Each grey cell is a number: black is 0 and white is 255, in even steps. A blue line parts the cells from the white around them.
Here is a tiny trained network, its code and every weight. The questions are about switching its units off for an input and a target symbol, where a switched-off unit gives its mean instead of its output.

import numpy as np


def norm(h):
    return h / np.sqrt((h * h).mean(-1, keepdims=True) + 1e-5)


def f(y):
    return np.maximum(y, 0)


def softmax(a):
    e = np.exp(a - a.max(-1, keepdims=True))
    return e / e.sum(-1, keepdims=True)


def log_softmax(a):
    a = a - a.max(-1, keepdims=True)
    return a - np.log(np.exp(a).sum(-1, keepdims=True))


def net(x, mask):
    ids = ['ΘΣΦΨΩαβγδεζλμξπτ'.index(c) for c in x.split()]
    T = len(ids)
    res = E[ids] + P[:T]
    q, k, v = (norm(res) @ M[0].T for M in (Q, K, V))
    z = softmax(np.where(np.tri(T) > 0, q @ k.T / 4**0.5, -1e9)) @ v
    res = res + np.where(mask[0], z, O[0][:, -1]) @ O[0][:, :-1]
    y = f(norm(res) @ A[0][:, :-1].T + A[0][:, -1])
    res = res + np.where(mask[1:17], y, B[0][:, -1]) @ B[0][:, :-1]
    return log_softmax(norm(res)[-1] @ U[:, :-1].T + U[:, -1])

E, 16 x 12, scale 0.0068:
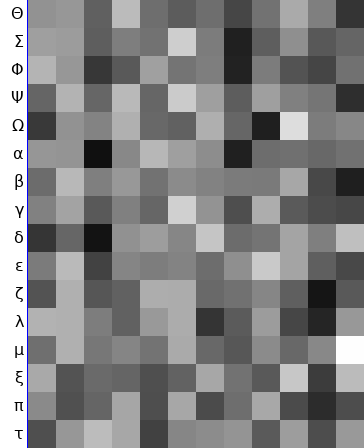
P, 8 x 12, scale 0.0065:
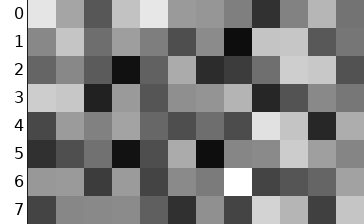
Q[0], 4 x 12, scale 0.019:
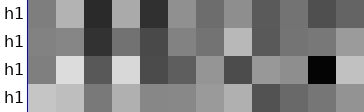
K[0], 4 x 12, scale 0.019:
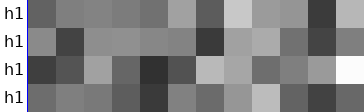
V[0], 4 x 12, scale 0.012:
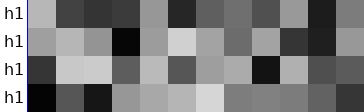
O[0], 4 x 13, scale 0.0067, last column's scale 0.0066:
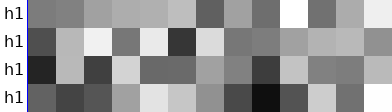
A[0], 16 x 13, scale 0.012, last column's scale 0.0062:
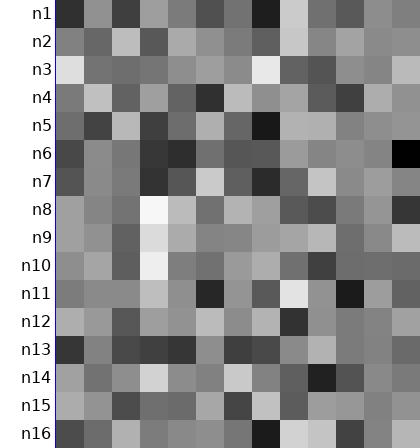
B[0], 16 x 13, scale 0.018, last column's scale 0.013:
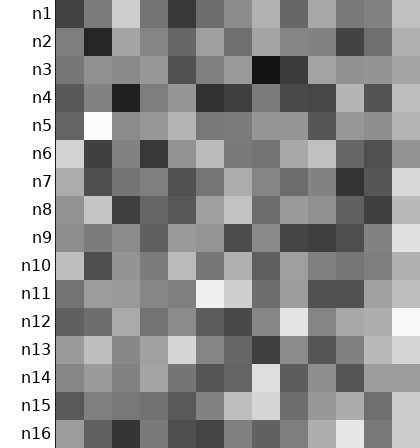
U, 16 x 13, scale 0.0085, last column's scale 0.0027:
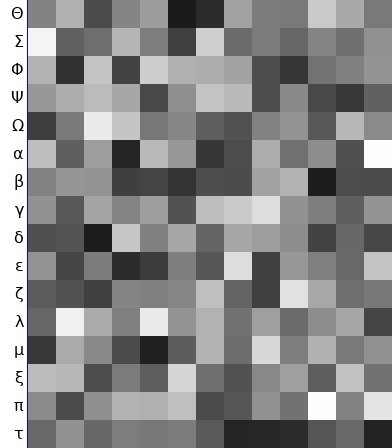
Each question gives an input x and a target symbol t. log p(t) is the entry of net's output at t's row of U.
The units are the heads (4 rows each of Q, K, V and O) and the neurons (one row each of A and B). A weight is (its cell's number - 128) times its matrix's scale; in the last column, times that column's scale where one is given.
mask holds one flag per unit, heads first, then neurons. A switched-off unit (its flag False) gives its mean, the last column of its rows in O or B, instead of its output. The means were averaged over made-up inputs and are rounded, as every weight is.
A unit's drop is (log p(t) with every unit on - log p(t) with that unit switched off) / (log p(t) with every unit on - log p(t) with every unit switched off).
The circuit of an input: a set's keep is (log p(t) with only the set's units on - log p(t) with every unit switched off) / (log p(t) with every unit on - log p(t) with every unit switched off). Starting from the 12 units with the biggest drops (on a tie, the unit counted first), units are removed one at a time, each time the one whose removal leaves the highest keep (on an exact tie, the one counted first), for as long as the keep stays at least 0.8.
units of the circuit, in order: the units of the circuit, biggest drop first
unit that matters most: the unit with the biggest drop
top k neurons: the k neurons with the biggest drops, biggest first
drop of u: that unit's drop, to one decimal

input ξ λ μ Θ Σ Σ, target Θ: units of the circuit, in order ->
[n5, n11]
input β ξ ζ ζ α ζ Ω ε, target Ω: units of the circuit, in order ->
[n13, n1, n8]
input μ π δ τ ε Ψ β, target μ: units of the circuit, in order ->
[n12, n8]
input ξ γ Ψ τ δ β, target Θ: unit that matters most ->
n13
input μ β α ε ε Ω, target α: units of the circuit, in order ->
[h1, n6]
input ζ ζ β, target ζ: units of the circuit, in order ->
[h1, n13]
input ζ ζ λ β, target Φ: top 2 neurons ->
[n11, n2]
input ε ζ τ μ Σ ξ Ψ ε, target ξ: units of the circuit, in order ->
[h1, n11, n16, n9]
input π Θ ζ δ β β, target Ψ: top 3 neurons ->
[n12, n5, n2]
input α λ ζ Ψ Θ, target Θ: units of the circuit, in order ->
[h1, n13, n11, n15]
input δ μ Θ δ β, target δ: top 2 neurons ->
[n13, n1]
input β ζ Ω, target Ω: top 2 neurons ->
[n13, n16]
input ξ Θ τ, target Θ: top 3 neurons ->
[n13, n16, n5]
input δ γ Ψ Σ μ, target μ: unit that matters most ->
n11
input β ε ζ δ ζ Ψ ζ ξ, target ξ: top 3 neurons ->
[n11, n16, n9]
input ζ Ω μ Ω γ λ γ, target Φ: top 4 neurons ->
[n11, n2, n12, n13]
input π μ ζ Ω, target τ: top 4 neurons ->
[n4, n12, n11, n15]
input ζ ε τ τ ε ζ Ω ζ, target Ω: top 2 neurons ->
[n13, n1]
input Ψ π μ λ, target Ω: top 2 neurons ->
[n3, n2]
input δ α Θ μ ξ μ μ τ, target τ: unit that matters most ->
n4
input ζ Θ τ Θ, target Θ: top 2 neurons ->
[n4, n7]
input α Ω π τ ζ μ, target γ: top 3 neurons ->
[n7, n9, n5]
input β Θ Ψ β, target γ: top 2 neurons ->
[n12, n10]
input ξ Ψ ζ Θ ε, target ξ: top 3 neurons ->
[n11, n16, n9]
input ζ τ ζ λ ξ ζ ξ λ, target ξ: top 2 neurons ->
[n11, n16]
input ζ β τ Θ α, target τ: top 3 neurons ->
[n4, n13, n11]
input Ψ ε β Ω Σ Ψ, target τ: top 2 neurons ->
[n12, n16]
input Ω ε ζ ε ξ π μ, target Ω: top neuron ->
[n3]
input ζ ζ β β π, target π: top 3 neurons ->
[n16, n5, n2]
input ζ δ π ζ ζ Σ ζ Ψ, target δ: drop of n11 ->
0.2
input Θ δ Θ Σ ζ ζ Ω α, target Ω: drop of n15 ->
0.0
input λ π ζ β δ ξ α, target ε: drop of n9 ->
0.3
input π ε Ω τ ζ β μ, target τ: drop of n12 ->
0.4
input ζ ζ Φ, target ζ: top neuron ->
[n13]
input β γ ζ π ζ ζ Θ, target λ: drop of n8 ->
0.2
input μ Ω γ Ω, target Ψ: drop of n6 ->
0.0
